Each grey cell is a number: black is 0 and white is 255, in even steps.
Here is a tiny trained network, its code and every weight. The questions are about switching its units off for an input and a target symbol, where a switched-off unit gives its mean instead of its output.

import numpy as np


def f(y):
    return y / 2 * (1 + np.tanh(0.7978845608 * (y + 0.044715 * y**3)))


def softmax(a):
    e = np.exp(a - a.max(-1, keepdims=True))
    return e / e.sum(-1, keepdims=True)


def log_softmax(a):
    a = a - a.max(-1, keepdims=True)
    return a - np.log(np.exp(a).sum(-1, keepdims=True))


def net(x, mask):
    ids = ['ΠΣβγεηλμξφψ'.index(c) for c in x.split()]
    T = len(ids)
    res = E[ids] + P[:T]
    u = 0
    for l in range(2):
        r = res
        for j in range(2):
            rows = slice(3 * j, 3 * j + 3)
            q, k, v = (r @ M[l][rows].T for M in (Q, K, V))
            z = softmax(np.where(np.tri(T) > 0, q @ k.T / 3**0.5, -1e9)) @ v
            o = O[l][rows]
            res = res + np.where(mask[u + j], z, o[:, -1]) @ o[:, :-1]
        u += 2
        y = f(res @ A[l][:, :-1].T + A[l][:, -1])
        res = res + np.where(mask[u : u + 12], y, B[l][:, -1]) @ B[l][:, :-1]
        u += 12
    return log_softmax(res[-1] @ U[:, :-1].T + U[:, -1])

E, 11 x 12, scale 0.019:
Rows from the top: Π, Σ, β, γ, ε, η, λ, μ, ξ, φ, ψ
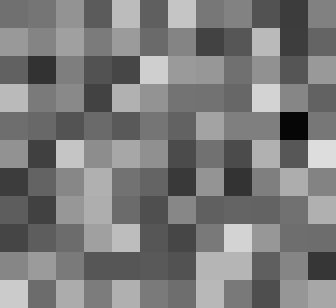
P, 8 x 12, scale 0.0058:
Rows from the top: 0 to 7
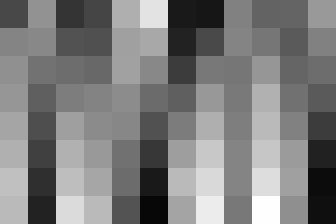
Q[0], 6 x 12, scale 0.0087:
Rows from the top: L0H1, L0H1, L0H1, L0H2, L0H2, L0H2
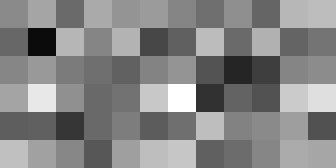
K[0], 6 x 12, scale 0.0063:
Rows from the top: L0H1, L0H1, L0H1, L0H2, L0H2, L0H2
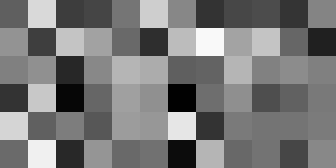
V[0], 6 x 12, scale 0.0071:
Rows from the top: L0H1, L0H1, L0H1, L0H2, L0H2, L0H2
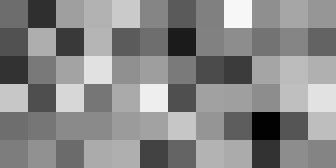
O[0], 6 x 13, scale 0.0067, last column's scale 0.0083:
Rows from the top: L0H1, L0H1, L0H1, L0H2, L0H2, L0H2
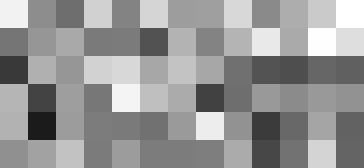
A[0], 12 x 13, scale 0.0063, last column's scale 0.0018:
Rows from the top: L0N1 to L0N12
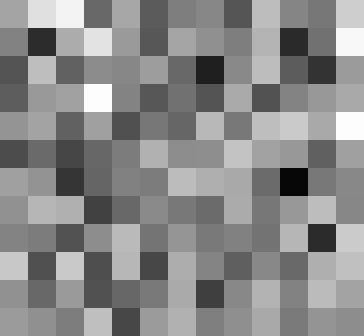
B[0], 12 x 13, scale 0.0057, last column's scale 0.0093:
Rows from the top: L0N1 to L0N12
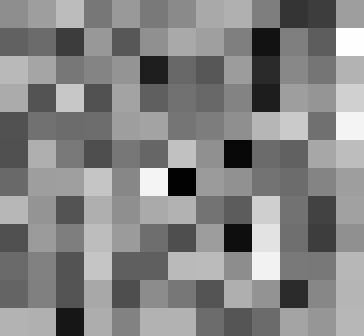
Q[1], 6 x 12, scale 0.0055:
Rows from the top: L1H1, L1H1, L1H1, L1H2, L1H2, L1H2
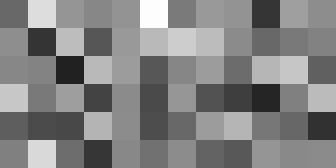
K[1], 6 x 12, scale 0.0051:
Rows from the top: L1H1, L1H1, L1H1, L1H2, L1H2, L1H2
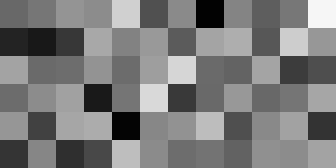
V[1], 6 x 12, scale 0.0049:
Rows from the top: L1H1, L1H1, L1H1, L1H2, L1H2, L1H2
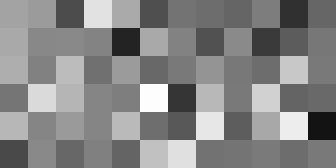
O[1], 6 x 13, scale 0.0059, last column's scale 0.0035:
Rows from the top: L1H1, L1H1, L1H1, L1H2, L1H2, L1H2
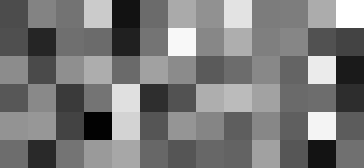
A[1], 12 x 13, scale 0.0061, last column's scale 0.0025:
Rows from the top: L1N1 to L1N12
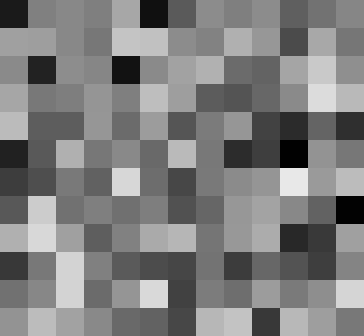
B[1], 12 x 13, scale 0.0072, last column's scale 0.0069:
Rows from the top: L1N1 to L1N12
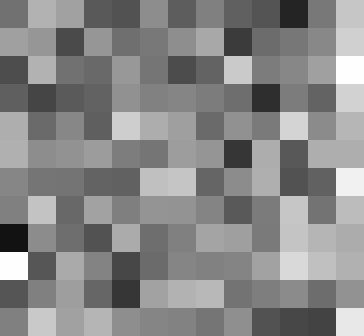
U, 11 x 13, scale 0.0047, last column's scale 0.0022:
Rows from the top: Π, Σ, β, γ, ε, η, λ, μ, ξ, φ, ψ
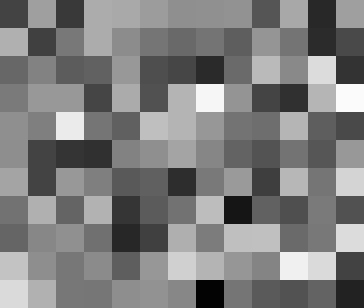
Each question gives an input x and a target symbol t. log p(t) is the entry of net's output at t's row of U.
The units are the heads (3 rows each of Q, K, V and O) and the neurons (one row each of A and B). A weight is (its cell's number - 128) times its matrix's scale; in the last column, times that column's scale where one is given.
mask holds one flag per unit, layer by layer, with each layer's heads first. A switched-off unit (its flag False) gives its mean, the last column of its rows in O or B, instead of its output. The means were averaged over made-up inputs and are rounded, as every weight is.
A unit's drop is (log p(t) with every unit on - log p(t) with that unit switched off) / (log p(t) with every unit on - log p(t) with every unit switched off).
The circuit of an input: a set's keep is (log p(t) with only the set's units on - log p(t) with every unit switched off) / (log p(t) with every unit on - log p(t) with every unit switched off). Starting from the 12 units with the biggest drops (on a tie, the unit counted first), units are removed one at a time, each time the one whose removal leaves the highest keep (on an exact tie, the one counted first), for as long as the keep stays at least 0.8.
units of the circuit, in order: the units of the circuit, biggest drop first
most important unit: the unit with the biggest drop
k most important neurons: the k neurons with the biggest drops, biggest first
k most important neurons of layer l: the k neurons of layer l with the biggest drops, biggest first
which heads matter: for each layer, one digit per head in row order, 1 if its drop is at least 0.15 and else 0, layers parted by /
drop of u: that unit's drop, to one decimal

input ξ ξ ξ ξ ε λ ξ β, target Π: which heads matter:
11 / 00
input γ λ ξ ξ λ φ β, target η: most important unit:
L1H1
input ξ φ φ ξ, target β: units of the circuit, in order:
L0H1, L1H1
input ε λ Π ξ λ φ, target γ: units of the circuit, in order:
L0H2, L1H2
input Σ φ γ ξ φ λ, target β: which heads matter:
01 / 01
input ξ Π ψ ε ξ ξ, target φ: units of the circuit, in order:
L0H1, L0H2
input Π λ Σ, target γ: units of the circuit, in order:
L0H1, L0N1, L1N9
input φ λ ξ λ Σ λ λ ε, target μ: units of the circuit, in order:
L0H1, L0H2, L1N1
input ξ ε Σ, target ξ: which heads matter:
00 / 10
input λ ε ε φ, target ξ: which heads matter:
10 / 00
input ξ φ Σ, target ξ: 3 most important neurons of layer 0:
L0N1, L0N11, L0N4
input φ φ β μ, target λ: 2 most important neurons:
L0N6, L1N7
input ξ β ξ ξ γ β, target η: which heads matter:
01 / 00
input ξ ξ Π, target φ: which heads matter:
10 / 00
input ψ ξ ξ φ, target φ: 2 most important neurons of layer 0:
L0N8, L0N10
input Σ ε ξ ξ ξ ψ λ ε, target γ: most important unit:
L1H2
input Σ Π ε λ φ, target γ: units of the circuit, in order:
L1H2, L0H2
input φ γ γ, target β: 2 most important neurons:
L1N9, L0N2
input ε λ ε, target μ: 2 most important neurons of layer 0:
L0N7, L0N4
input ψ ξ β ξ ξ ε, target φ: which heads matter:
10 / 00
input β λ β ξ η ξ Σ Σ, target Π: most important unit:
L1N9
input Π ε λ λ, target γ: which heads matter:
11 / 00
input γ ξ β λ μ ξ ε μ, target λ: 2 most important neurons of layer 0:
L0N6, L0N4
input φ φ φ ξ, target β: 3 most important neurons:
L0N2, L0N8, L0N5
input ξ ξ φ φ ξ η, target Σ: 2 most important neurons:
L0N10, L0N11
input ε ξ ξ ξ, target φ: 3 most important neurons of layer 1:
L1N1, L1N2, L1N3
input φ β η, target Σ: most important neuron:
L0N10
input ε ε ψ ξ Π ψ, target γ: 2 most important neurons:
L0N10, L0N12
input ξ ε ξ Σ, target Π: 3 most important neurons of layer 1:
L1N9, L1N10, L1N8
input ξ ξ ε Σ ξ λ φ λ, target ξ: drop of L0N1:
0.2
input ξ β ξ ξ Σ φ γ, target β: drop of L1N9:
0.2
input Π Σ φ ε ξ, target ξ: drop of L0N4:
0.1
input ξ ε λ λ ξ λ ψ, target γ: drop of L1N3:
0.0
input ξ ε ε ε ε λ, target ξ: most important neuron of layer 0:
L0N7
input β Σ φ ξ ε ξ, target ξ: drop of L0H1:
0.4
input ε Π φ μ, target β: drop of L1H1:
0.3
